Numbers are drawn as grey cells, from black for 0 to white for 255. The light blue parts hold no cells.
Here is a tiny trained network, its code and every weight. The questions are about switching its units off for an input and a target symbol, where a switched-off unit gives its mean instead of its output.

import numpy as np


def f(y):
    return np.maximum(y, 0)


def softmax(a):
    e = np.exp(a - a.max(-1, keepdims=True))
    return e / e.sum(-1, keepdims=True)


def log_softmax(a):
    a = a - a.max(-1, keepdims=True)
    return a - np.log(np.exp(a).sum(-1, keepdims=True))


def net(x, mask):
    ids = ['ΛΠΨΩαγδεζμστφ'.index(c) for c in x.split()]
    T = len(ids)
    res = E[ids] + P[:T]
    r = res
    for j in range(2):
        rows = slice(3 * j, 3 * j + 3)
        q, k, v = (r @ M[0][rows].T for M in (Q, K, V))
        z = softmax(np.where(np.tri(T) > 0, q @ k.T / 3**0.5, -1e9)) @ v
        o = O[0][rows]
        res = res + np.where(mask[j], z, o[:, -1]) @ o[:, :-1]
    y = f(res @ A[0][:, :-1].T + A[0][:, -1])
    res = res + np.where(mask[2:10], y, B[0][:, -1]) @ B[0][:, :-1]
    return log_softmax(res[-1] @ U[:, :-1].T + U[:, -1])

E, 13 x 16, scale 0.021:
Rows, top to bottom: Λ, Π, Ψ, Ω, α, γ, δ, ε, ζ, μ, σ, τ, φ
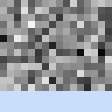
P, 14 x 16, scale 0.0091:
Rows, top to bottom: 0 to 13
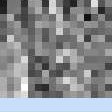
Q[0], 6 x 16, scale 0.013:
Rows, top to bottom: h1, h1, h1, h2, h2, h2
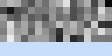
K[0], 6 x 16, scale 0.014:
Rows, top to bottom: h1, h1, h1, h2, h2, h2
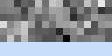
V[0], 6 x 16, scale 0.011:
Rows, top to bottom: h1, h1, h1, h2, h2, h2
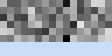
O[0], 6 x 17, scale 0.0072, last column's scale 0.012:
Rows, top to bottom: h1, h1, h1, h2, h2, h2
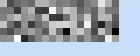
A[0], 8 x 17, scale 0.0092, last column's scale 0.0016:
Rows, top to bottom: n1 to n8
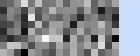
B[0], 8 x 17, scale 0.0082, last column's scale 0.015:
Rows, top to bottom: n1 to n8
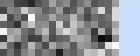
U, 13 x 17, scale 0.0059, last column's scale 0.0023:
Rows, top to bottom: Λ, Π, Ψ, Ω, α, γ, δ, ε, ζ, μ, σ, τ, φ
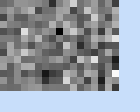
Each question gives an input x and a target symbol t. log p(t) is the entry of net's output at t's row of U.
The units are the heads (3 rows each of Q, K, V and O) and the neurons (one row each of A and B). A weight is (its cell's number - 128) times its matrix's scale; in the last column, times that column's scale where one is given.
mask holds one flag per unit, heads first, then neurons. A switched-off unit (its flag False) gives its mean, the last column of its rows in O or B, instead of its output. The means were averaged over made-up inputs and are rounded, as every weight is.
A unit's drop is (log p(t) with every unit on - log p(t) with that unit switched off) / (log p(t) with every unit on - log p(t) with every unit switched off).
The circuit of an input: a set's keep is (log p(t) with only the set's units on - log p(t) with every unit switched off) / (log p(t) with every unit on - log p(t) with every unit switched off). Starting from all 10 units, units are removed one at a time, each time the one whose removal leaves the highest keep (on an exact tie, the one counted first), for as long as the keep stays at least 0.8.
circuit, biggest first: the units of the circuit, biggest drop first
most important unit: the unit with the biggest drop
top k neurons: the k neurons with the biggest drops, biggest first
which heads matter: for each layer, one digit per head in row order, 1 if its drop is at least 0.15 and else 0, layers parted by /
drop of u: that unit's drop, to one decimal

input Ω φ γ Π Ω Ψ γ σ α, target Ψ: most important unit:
h1
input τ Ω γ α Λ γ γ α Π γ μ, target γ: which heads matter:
10
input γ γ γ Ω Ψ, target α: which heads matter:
01
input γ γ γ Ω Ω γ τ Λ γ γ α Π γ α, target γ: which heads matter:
11
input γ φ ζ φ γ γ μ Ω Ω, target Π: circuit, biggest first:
[h2 n2 h1]
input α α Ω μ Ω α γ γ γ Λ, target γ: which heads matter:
01
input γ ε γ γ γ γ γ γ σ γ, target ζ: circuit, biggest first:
[h1 h2]
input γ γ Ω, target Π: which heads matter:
01
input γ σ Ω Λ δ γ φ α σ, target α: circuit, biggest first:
[h2 h1 n6]
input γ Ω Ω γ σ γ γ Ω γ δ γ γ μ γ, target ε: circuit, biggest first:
[h1 n2 h2]
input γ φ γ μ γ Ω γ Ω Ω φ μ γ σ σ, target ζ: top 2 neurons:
[n3 n7]
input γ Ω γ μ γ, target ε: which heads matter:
10
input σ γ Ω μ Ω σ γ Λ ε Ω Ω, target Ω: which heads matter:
11
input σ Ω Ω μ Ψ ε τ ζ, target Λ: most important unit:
h2
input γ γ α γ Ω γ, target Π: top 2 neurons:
[n2 n7]
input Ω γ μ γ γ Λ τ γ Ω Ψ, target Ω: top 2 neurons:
[n2 n4]
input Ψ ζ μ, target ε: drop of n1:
0.0
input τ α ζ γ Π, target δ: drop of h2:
0.4
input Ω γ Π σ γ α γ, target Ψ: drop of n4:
0.1
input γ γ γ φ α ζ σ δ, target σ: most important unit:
n1
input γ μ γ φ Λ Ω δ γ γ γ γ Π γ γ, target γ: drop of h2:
0.2
